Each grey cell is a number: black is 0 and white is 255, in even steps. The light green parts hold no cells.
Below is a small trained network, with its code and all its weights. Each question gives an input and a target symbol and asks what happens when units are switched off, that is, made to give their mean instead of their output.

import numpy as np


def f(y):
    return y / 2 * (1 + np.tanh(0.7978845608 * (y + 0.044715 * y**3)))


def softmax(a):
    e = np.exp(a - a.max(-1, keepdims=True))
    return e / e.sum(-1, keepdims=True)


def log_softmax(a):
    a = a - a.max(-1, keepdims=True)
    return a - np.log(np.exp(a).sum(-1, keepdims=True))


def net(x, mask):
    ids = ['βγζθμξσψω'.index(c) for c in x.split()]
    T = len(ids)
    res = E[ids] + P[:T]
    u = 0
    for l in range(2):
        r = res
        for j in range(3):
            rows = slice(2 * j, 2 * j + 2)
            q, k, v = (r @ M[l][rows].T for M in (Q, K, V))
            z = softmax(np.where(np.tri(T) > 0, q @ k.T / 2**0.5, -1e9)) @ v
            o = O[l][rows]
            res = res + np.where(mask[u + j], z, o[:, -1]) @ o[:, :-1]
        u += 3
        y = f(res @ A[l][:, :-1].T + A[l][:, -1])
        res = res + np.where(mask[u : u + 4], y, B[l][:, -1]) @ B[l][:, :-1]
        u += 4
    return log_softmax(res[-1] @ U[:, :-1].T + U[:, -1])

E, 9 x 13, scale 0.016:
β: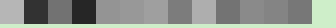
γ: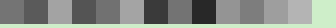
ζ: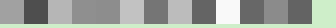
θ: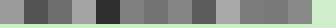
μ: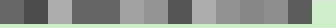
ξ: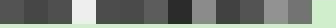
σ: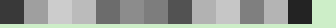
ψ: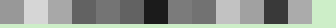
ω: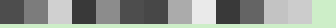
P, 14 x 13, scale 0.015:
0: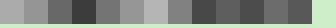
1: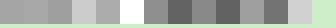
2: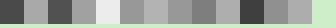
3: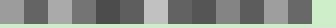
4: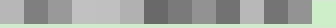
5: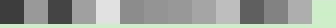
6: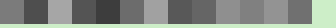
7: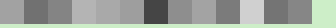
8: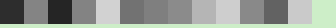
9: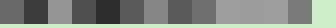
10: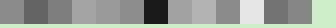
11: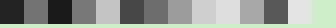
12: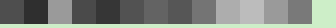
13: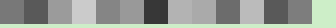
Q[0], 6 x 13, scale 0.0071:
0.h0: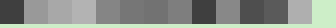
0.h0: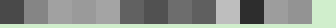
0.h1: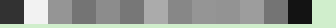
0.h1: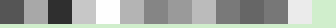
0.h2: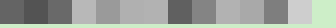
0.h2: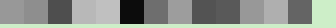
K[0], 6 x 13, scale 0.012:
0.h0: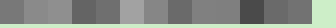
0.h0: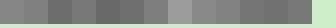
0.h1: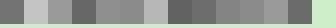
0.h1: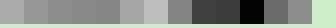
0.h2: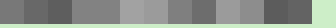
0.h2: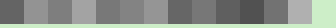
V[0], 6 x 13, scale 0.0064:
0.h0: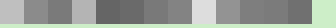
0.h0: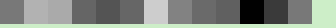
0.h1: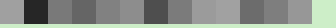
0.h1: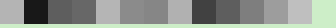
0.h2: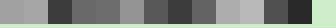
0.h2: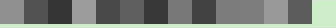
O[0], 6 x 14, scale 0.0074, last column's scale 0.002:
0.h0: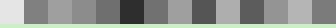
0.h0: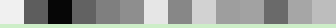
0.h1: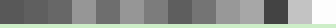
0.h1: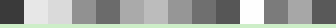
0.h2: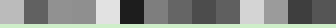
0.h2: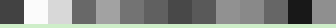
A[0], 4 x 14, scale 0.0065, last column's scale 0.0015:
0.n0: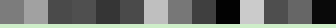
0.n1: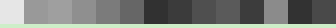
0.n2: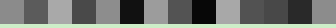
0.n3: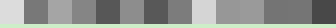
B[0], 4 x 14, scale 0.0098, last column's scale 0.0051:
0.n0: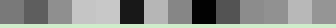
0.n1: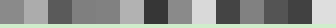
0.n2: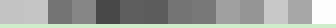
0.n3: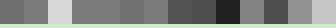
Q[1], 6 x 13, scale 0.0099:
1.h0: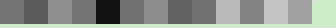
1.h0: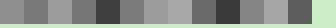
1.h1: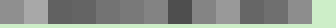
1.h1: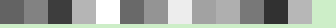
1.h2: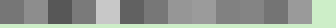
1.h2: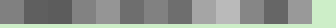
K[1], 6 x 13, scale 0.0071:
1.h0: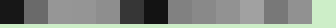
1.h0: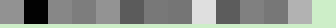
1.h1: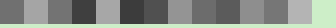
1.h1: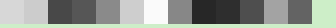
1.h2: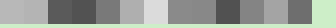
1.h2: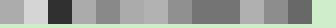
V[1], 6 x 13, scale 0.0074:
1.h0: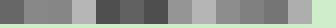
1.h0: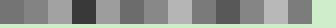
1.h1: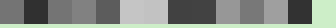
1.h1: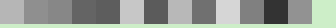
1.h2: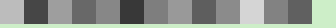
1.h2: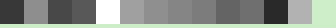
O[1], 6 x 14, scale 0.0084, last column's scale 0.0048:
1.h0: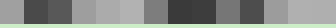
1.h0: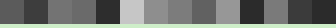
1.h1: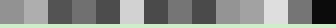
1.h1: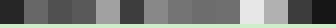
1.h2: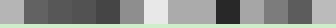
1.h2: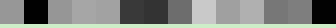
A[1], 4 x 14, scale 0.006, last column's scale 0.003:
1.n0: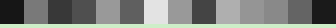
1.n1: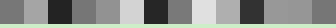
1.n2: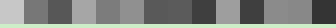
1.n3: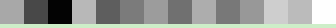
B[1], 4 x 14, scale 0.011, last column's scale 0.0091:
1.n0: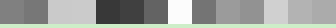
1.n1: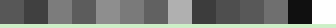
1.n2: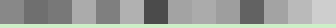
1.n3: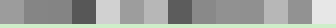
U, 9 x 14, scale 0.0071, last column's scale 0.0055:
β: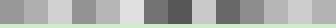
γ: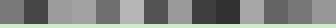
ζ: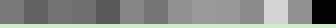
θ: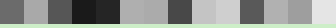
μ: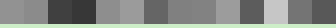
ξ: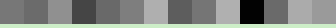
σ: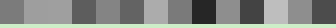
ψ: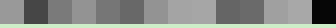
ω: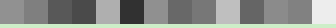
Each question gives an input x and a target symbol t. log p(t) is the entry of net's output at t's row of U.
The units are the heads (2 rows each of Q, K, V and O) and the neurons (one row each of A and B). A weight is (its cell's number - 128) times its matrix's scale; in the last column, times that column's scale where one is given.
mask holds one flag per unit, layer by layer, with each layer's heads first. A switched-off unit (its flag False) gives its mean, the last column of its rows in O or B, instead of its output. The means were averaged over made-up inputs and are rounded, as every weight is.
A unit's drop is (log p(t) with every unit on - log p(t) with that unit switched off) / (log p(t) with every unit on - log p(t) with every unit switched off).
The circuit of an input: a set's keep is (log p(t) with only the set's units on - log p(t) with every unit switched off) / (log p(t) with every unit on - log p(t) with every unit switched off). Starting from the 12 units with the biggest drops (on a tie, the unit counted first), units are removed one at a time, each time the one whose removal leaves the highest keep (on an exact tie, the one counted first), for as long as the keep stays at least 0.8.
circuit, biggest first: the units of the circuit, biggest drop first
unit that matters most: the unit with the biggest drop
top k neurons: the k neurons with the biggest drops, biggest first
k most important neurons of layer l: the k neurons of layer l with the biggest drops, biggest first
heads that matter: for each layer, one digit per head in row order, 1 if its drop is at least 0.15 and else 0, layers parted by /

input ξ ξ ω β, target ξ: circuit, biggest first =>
[1.h1]
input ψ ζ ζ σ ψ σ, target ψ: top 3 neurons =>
[0.n2 1.n0 0.n1]
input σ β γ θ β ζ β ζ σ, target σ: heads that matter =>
010 / 001
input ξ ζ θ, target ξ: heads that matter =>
001 / 010
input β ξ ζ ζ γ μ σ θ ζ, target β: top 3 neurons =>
[1.n3 0.n0 0.n1]
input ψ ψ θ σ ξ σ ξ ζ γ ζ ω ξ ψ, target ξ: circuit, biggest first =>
[0.h0 1.h1 1.h0]
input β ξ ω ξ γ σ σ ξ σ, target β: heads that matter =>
010 / 001
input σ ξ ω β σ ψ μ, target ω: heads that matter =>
010 / 010
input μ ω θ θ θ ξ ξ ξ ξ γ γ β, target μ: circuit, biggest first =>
[1.h1 1.n1]
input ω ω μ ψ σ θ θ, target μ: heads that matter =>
010 / 000
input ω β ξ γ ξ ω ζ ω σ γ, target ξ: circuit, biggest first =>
[1.h1 1.h0]
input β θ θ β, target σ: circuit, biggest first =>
[0.h1 0.n0 0.n1]
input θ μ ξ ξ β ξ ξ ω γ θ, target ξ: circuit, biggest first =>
[1.h1 1.h0]
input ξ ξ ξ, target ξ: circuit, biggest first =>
[0.h2 1.h1 0.n2 0.n1]
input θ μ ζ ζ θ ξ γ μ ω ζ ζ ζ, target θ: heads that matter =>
111 / 011
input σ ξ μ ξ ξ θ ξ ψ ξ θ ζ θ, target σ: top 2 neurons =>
[0.n2 1.n0]
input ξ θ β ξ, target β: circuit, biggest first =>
[1.h1 1.n2]
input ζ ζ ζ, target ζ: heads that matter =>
000 / 010
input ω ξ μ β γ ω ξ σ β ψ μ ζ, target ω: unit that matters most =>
0.h0
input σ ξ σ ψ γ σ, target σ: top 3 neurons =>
[0.n2 1.n0 0.n1]
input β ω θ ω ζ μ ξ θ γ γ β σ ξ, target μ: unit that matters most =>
0.h1
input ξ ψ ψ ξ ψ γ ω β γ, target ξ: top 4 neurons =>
[0.n0 0.n2 0.n1 1.n1]
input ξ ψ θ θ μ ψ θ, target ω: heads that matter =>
000 / 010
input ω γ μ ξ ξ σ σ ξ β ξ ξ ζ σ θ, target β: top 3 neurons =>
[1.n1 0.n1 1.n2]
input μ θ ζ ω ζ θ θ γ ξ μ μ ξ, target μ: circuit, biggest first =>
[1.h1 1.n1 1.n3]
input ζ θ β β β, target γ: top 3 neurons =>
[1.n3 0.n2 1.n2]
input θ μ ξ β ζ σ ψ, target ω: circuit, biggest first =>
[1.h1 0.h1]
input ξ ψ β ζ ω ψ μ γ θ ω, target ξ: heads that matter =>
000 / 100
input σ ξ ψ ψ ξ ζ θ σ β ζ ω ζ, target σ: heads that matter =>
010 / 001
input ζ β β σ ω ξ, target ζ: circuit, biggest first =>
[1.h1 1.n0 0.h0]
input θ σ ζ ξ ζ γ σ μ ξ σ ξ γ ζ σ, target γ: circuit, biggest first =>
[0.h1 0.n1 1.n1]
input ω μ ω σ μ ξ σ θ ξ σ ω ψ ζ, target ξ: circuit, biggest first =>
[0.h0 1.h1 1.h0]
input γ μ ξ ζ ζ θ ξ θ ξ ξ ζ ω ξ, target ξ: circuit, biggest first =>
[1.h1 1.h0]
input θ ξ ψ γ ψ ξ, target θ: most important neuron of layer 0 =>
[0.n0]
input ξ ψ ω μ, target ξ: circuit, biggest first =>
[1.h1]
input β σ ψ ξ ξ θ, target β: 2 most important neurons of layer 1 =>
[1.n3 1.n2]
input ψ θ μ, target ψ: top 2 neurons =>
[1.n0 0.n2]
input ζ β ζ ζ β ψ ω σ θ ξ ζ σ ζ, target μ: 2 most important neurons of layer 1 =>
[1.n1 1.n2]
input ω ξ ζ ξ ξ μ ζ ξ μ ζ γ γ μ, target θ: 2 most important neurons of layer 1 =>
[1.n1 1.n0]
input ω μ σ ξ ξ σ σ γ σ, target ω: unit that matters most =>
0.h2
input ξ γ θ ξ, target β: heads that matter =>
000 / 000
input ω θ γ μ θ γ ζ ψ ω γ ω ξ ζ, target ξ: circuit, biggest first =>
[1.h1 1.h0]
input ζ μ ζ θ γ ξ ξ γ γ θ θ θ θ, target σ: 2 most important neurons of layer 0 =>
[0.n0 0.n1]
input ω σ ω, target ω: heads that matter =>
101 / 011
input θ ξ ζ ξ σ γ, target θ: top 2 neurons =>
[0.n0 0.n2]
